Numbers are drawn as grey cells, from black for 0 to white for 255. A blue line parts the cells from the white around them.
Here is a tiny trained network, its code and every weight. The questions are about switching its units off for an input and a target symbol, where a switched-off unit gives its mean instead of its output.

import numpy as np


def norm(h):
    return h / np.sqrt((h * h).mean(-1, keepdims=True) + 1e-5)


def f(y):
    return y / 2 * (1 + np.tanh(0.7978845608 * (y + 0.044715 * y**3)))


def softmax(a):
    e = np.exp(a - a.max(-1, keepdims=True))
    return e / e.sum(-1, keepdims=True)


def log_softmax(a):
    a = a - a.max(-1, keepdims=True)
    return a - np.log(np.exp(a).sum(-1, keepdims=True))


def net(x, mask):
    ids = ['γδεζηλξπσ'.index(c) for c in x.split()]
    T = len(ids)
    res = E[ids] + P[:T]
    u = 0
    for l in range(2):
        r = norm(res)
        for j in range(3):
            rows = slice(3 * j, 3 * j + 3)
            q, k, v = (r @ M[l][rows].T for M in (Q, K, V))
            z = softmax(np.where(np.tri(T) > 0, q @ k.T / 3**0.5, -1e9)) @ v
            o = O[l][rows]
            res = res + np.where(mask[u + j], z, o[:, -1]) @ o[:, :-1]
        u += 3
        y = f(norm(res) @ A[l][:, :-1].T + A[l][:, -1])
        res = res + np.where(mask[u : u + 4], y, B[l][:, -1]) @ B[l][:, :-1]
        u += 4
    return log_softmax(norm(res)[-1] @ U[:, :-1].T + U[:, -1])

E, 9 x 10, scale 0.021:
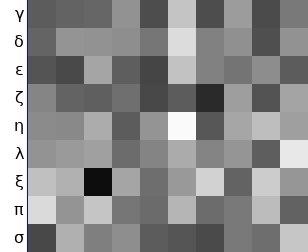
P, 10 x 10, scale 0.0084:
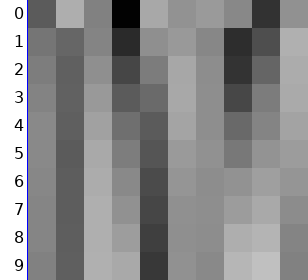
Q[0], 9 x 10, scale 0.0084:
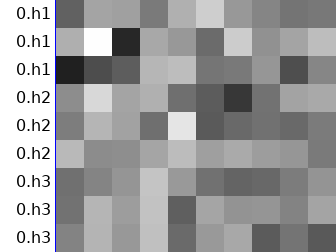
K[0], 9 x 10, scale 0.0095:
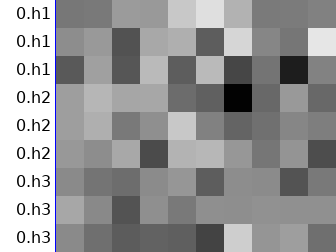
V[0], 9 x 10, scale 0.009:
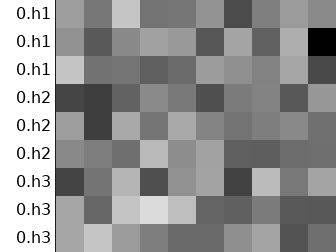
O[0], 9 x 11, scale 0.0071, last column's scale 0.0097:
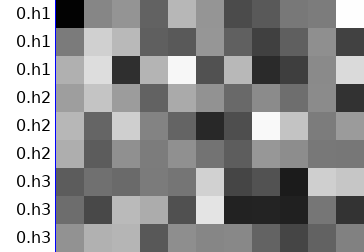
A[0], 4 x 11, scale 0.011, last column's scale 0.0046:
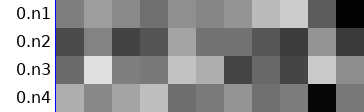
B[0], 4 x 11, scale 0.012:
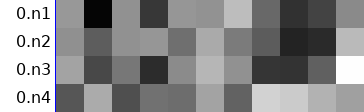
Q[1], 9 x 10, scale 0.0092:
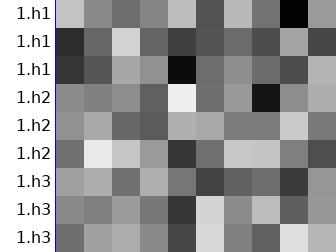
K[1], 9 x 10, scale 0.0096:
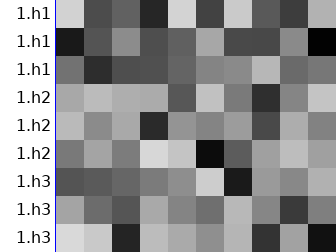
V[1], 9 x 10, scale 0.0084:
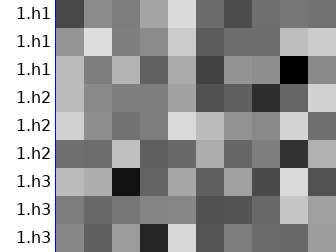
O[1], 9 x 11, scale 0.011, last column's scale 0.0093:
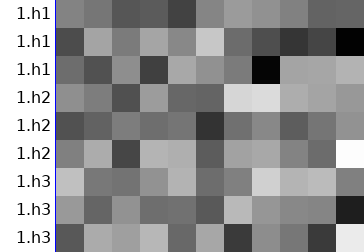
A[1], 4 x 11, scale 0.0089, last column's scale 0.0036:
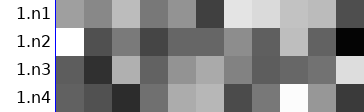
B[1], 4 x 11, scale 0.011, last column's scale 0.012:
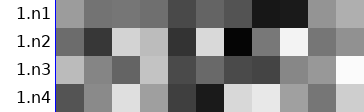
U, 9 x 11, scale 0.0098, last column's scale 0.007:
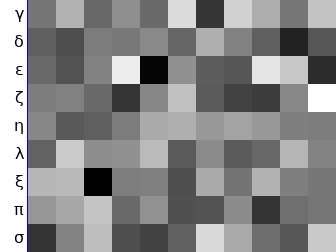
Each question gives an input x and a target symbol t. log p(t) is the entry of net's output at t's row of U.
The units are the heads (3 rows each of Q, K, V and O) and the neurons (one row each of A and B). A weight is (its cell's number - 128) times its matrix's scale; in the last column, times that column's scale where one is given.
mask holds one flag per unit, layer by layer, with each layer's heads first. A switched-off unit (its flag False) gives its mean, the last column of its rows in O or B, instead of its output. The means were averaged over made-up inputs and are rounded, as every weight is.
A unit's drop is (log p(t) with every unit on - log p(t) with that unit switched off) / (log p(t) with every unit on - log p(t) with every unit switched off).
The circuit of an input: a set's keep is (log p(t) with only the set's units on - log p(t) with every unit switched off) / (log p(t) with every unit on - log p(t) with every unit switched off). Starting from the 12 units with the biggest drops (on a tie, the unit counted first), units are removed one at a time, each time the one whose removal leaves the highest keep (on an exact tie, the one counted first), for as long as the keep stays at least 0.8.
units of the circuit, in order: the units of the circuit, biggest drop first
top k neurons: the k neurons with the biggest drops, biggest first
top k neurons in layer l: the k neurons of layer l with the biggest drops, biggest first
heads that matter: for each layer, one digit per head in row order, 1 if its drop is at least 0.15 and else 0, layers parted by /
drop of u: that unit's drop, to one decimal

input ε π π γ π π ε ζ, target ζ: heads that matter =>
010 / 001
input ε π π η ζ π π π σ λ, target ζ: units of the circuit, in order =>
0.n3
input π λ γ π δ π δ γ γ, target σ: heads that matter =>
111 / 100
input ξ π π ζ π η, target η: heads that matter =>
110 / 101
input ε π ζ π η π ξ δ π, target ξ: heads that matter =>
100 / 101
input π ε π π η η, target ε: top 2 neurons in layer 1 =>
1.n3, 1.n4
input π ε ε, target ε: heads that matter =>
000 / 100
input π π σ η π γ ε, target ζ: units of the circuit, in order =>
0.h1, 0.h2
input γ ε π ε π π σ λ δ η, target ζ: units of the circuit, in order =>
0.n3, 0.h1
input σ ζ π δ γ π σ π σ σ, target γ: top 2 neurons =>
0.n3, 0.n1
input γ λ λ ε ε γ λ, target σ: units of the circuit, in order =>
0.h1, 1.n4
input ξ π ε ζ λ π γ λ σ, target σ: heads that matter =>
111 / 010
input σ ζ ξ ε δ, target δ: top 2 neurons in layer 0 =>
0.n1, 0.n3
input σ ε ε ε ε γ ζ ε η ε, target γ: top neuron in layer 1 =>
1.n4
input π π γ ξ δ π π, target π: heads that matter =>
101 / 111
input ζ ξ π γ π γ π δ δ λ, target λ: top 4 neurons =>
0.n2, 0.n4, 1.n3, 1.n2
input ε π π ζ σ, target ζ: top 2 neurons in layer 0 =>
0.n2, 0.n3
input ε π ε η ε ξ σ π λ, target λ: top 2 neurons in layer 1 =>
1.n3, 1.n1
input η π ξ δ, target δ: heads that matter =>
001 / 000
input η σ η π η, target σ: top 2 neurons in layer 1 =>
1.n4, 1.n2
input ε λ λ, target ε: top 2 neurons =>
1.n4, 1.n3
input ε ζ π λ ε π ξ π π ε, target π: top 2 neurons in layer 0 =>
0.n3, 0.n2
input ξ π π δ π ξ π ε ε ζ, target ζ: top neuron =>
1.n4
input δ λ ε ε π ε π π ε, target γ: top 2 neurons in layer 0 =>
0.n3, 0.n1
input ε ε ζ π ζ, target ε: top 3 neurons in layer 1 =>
1.n4, 1.n1, 1.n3
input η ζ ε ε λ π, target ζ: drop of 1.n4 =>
0.1
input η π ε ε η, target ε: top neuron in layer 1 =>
1.n4
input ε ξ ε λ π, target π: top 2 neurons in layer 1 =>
1.n1, 1.n3
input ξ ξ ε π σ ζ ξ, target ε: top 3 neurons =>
1.n2, 0.n1, 1.n1
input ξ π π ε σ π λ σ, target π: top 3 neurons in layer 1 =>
1.n1, 1.n3, 1.n2
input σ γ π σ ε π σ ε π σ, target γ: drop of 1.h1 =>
0.4
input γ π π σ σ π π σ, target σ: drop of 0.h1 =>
1.6
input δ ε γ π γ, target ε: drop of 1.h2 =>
0.0
